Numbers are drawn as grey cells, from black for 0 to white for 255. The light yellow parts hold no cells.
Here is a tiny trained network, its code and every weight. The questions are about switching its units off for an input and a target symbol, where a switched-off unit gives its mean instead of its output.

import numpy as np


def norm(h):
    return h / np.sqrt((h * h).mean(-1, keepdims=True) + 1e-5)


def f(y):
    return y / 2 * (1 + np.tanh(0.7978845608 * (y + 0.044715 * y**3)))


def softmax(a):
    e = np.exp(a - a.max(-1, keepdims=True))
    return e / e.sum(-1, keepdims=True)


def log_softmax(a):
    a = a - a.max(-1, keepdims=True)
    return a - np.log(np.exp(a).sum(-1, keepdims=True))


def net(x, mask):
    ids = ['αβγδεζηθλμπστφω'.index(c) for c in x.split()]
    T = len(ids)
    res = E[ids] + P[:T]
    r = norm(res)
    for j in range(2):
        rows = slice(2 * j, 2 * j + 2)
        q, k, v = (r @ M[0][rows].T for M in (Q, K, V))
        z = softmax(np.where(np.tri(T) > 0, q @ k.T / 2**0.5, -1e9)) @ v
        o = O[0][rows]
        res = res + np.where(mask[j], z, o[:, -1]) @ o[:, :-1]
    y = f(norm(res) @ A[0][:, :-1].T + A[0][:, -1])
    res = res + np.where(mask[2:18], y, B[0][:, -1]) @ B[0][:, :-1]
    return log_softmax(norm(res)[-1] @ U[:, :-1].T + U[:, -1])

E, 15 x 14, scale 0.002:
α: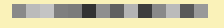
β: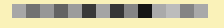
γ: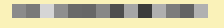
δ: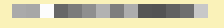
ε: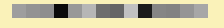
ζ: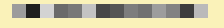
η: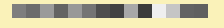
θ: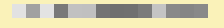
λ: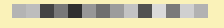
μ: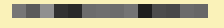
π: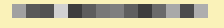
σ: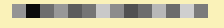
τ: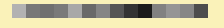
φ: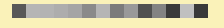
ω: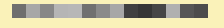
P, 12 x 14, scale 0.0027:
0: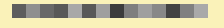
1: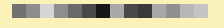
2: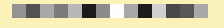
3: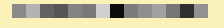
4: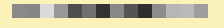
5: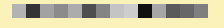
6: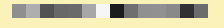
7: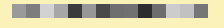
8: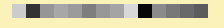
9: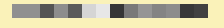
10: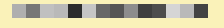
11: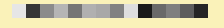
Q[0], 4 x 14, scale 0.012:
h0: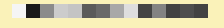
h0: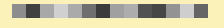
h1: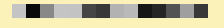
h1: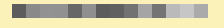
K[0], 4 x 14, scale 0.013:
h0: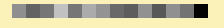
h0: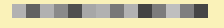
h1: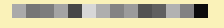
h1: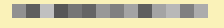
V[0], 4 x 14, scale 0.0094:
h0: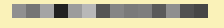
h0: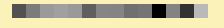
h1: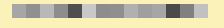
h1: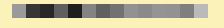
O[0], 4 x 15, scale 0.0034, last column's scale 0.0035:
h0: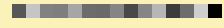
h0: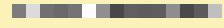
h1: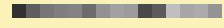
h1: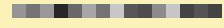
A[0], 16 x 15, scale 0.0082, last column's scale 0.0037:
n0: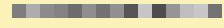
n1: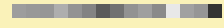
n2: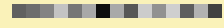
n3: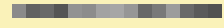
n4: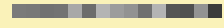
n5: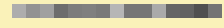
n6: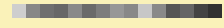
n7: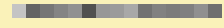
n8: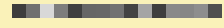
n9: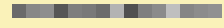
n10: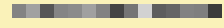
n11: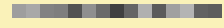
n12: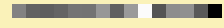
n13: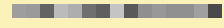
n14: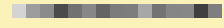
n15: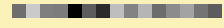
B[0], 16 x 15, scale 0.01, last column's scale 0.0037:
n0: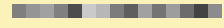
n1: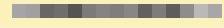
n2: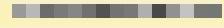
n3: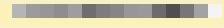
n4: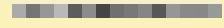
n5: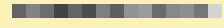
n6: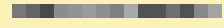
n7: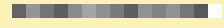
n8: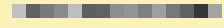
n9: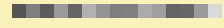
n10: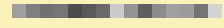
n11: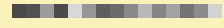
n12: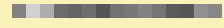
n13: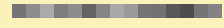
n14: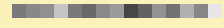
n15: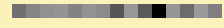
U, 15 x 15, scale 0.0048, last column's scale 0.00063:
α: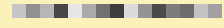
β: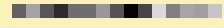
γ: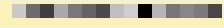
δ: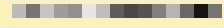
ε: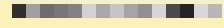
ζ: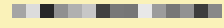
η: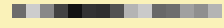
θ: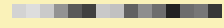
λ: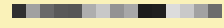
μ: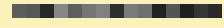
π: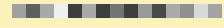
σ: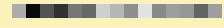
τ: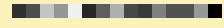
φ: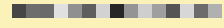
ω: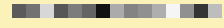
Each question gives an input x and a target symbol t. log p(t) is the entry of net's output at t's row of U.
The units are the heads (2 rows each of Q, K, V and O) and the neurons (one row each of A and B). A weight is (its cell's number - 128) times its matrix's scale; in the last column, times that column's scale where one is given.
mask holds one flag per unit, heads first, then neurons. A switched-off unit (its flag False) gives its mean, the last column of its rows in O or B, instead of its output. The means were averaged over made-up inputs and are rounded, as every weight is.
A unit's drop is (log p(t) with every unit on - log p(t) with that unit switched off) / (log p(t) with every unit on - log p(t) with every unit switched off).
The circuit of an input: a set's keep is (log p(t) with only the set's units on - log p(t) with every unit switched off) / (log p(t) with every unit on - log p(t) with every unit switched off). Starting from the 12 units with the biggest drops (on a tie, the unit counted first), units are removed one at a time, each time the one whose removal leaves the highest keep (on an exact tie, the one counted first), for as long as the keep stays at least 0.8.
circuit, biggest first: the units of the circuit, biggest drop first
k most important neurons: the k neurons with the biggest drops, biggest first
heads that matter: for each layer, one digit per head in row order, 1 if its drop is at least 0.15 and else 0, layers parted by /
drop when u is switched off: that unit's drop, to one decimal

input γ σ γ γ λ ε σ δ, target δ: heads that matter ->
11
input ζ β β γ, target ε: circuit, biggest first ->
h1; n9
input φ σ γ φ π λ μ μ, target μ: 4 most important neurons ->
n15; n8; n9; n5
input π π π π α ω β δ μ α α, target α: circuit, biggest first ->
n11; n1
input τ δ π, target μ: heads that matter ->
01
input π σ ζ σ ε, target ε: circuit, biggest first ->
n9; h1
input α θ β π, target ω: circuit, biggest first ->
n11; n10; h0; h1
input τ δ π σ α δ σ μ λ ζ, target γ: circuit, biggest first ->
n10; h1; n6
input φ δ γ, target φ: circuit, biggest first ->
h1
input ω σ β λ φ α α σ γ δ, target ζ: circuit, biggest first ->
h1; h0; n11; n10
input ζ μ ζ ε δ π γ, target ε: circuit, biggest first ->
h1; n9; h0
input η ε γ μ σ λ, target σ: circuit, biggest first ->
h0; n7
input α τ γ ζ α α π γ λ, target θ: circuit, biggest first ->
n3; h1; n14
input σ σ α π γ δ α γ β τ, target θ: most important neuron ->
n3
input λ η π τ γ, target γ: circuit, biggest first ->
n8; n1
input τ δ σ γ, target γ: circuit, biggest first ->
n10; h1; n6
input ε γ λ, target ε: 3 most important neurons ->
n9; n3; n7
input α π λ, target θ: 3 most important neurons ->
n3; n14; n11
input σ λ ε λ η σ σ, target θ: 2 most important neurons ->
n3; n12
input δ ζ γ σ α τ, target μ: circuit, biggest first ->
h1; n6; n5
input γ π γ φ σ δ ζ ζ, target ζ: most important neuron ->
n2
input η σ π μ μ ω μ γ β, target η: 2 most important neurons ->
n5; n4
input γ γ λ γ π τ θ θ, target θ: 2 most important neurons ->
n13; n0
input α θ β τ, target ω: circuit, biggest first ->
n11; n10; h1
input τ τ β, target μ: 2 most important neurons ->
n6; n5
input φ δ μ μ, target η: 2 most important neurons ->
n12; n10
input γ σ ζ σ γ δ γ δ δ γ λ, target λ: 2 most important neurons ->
n15; n3
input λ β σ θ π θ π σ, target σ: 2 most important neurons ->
n7; n9
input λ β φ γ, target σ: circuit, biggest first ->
h0
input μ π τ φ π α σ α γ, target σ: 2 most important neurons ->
n7; n3
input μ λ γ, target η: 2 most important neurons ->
n5; n4
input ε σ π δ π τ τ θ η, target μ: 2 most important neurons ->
n6; n5
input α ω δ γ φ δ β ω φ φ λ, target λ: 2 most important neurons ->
n15; n7
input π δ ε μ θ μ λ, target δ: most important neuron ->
n14
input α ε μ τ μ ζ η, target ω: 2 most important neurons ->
n11; n10
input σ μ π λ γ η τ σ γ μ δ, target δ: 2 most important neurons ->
n0; n8
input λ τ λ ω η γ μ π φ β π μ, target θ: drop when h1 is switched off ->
0.1
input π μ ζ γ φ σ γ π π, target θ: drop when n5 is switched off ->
0.1
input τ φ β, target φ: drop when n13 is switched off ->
0.0
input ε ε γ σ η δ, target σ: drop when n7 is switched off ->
0.2
